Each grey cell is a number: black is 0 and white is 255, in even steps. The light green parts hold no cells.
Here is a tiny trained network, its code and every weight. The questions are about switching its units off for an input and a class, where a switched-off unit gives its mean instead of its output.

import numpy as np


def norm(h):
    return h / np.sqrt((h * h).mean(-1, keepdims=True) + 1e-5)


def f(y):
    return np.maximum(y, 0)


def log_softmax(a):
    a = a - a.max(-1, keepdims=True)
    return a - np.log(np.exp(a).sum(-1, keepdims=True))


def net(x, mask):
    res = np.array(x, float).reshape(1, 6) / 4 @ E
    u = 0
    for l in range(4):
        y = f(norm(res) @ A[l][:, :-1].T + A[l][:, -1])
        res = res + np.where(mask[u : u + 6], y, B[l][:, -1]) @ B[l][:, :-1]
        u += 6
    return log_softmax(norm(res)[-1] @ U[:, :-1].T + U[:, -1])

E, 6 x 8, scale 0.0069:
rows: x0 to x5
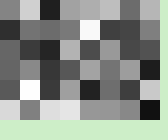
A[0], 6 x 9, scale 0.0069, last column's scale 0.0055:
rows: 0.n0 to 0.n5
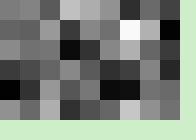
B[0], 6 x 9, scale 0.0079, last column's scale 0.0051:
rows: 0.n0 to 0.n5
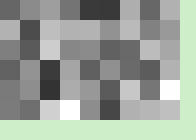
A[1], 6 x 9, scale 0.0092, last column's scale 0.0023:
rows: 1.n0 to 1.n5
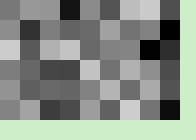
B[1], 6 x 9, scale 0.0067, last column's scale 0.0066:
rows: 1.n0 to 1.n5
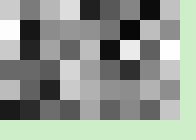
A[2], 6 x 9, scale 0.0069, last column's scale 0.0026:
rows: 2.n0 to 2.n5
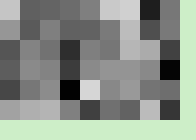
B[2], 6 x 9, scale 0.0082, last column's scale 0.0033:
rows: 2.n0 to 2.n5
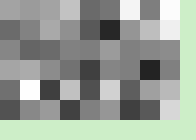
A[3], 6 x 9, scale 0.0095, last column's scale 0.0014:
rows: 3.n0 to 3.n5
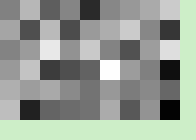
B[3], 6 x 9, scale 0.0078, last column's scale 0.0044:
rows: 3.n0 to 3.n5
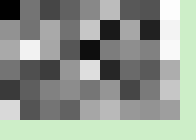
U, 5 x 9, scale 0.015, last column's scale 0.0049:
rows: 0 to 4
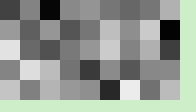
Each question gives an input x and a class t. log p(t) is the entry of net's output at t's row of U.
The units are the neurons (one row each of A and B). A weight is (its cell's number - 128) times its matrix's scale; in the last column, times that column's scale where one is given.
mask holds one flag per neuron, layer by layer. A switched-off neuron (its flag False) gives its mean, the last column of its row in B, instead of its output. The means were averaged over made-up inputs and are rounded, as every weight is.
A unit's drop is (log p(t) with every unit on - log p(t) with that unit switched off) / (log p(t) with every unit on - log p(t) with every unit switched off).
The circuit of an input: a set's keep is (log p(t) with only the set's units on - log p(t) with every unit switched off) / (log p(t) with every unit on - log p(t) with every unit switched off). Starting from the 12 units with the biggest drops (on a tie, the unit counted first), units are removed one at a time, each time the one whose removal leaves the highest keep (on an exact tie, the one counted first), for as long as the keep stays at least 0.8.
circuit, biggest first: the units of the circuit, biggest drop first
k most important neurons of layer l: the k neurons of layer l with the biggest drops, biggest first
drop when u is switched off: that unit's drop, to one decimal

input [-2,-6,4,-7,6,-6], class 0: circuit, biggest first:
(3.n0)
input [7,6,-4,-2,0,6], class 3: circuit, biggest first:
(3.n2 1.n2)
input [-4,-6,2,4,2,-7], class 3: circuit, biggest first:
(0.n2 1.n2 3.n1)
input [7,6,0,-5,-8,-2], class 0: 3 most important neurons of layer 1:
(1.n2 1.n3 1.n1)
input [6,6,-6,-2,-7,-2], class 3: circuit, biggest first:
(1.n2 3.n2 2.n4)
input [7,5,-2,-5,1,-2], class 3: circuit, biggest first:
(0.n4 3.n2)
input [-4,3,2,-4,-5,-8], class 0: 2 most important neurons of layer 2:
(2.n0 2.n1)
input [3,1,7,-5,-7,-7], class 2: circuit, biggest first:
(3.n5 1.n1)
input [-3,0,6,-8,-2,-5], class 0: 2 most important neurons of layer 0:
(0.n4 0.n3)
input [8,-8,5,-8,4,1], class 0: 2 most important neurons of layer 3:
(3.n3 3.n0)
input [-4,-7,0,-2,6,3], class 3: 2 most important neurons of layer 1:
(1.n5 1.n0)
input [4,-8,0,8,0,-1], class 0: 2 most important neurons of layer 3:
(3.n0 3.n2)
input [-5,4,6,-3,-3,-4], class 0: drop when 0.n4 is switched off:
0.1
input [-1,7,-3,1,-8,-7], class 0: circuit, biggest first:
(2.n4)
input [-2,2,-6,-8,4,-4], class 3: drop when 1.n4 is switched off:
0.0
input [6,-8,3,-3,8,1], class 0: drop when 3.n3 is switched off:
0.1
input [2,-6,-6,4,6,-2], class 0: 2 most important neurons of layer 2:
(2.n1 2.n0)
